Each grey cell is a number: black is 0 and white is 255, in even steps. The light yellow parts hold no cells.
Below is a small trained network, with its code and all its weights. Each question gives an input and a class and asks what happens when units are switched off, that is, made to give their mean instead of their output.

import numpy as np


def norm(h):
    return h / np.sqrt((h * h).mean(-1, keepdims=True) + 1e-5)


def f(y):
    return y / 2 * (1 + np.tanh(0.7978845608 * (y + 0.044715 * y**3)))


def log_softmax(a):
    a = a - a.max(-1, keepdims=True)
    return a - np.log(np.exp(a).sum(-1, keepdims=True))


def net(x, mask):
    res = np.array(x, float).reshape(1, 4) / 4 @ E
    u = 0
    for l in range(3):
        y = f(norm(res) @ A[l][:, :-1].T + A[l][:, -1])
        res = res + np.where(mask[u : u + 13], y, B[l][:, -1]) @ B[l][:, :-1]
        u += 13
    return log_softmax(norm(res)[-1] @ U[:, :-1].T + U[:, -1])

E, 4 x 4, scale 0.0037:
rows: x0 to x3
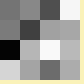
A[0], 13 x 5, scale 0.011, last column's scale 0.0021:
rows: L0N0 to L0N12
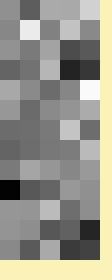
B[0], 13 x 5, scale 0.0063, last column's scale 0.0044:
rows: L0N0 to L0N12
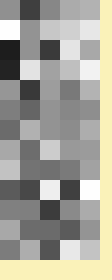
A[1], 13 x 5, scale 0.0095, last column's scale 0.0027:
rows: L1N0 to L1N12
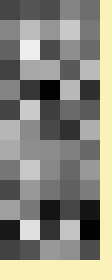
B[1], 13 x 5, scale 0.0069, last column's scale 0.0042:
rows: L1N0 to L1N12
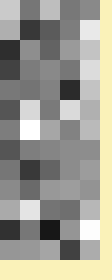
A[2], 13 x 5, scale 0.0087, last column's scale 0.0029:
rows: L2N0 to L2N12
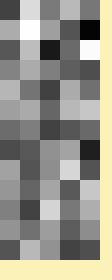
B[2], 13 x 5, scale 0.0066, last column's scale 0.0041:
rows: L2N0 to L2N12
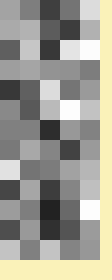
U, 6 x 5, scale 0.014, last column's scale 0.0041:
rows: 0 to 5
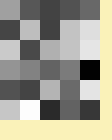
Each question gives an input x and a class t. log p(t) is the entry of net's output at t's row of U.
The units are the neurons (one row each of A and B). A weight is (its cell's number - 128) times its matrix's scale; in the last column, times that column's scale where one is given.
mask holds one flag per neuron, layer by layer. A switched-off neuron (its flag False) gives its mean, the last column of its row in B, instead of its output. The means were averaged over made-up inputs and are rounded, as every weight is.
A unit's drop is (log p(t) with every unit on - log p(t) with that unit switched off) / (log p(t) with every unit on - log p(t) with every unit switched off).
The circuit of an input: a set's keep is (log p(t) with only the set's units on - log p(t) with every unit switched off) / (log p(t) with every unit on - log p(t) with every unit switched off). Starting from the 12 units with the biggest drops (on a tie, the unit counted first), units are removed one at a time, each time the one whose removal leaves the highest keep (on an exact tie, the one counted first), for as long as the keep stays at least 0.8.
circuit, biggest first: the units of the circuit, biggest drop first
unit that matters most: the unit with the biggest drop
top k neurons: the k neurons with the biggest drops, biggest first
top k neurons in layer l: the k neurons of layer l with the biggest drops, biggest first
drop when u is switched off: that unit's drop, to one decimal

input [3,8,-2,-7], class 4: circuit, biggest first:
[L0N9]
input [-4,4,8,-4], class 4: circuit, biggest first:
[L0N9 L2N2]
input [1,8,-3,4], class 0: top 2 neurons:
[L0N1 L1N4]
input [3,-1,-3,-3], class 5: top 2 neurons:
[L0N3 L1N6]
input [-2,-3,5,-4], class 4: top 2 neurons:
[L0N9 L2N2]
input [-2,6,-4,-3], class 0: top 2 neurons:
[L1N4 L0N6]
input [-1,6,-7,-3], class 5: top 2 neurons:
[L0N9 L0N1]
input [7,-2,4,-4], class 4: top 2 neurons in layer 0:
[L0N9 L0N12]
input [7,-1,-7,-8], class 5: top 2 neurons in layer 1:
[L1N6 L1N10]
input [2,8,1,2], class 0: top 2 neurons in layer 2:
[L2N10 L2N5]
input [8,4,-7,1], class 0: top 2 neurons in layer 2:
[L2N2 L2N4]
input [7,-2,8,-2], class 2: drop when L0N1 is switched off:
0.8
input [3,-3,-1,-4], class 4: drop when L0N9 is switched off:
0.2
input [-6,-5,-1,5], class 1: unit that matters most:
L0N2
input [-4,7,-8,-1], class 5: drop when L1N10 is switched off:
0.2
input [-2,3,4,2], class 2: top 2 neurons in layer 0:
[L0N0 L0N8]
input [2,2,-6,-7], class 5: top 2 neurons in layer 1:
[L1N6 L1N1]
